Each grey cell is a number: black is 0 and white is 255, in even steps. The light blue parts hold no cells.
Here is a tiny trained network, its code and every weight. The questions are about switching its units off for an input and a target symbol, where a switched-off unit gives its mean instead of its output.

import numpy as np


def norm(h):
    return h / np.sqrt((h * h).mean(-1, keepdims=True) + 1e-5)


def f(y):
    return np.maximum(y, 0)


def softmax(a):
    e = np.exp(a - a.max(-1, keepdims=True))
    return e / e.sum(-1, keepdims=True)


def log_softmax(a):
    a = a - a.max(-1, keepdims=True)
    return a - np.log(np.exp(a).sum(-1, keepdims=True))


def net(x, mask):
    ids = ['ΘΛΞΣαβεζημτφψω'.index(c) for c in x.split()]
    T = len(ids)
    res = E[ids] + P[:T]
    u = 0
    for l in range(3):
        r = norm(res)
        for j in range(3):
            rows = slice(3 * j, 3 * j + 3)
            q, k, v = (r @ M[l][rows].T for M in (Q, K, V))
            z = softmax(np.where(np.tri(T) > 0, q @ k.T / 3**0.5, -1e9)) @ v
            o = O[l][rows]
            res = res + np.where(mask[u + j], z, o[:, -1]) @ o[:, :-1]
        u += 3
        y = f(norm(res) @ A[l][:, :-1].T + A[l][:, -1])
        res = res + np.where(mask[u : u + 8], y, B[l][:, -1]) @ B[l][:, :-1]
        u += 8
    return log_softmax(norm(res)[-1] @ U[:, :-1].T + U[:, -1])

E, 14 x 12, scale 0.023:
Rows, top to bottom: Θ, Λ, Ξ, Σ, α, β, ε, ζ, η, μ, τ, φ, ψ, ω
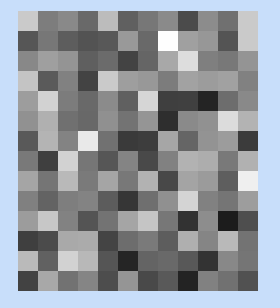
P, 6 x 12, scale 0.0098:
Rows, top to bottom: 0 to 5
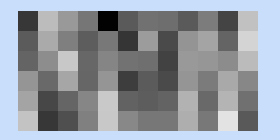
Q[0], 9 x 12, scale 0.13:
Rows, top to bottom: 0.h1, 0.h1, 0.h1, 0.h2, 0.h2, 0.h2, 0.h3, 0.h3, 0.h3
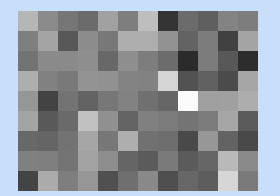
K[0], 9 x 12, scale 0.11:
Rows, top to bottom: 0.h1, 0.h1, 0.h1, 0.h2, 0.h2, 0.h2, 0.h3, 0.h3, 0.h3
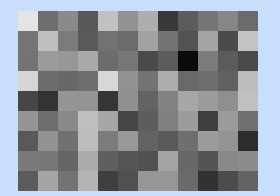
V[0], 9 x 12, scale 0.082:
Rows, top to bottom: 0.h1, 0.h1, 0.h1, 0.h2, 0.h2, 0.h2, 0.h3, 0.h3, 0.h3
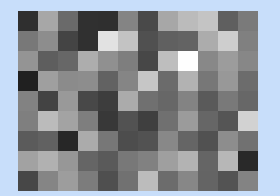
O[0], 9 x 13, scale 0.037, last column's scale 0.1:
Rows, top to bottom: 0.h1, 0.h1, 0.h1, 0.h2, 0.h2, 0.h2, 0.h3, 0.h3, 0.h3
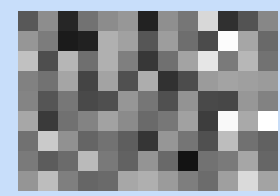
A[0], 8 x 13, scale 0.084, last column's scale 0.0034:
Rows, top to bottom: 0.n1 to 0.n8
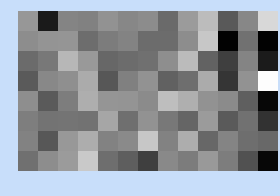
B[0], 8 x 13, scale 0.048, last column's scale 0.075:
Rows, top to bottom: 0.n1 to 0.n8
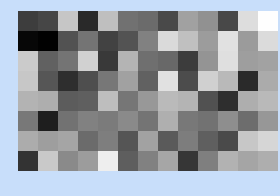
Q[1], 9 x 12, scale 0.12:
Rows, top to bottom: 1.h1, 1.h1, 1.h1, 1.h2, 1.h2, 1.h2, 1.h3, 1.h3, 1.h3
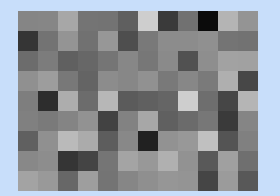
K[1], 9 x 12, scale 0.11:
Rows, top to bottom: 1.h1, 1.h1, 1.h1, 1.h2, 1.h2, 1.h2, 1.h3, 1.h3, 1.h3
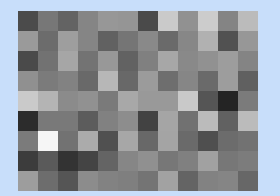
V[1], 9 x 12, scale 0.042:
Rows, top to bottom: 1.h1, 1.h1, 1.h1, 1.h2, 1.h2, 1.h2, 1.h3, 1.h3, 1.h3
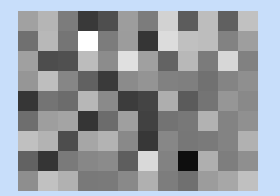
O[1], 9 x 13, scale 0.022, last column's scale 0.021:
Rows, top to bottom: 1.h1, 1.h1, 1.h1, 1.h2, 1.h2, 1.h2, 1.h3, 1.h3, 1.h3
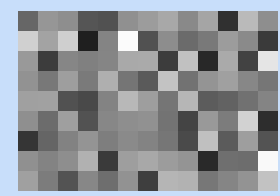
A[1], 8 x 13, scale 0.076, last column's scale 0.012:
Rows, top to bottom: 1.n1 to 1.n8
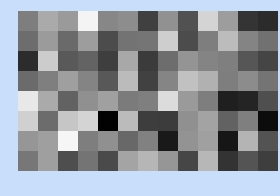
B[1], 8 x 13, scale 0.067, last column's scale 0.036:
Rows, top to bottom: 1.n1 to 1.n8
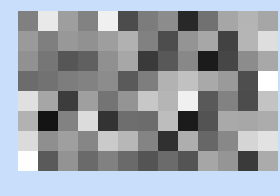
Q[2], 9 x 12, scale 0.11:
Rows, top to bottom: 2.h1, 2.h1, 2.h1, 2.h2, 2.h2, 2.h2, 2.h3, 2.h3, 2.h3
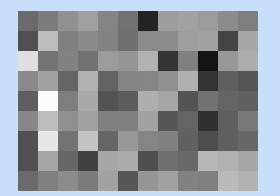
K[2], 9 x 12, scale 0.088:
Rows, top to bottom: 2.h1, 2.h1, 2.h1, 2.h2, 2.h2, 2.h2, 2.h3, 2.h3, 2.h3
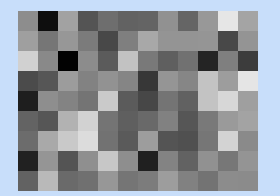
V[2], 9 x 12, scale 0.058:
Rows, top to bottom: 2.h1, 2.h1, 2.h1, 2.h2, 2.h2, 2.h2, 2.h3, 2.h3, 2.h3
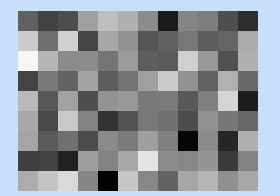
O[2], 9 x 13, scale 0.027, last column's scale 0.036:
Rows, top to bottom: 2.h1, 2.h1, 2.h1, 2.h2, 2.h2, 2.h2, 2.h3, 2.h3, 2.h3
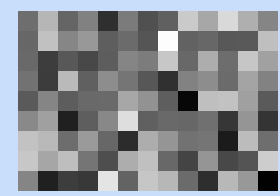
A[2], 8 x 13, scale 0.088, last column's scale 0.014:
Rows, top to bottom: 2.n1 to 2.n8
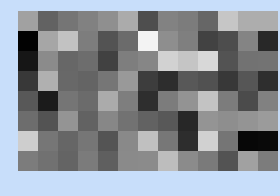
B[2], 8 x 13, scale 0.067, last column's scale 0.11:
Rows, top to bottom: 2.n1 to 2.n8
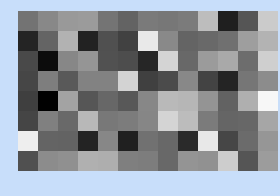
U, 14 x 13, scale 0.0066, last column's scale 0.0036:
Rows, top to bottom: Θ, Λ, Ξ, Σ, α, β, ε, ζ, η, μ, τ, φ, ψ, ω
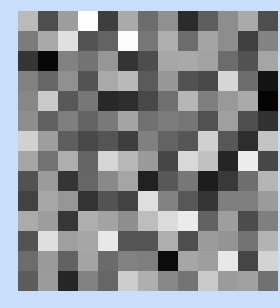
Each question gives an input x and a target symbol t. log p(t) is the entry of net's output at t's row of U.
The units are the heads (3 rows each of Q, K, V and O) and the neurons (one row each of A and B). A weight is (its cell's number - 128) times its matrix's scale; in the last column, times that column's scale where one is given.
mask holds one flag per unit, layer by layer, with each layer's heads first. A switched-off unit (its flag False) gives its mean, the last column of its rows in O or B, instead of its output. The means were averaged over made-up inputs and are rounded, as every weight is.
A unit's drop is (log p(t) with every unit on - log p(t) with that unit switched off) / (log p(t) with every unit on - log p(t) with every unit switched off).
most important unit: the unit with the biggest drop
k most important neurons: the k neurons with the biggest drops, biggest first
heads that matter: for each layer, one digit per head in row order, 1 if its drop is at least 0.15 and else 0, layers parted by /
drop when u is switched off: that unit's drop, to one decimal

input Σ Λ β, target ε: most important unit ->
0.h1
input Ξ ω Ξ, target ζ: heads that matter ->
110 / 000 / 000
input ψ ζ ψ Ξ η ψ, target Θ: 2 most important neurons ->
1.n6; 0.n3
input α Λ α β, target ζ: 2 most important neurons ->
2.n3; 2.n1
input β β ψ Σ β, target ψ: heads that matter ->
100 / 100 / 100
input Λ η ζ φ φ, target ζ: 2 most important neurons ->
1.n7; 0.n4
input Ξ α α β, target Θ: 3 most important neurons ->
2.n5; 2.n1; 0.n1
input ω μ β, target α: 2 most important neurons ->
2.n5; 2.n1
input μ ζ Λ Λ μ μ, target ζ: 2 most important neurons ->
1.n7; 0.n1
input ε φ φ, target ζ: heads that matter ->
111 / 000 / 000
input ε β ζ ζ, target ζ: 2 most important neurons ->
0.n1; 1.n7
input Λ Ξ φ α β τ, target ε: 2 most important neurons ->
1.n8; 2.n7
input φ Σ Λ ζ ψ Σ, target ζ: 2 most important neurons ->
2.n3; 0.n2
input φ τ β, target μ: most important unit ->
0.h2
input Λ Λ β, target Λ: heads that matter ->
100 / 000 / 000
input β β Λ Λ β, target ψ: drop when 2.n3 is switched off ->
0.1
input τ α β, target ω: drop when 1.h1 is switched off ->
0.0
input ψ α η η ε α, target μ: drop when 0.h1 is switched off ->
1.4
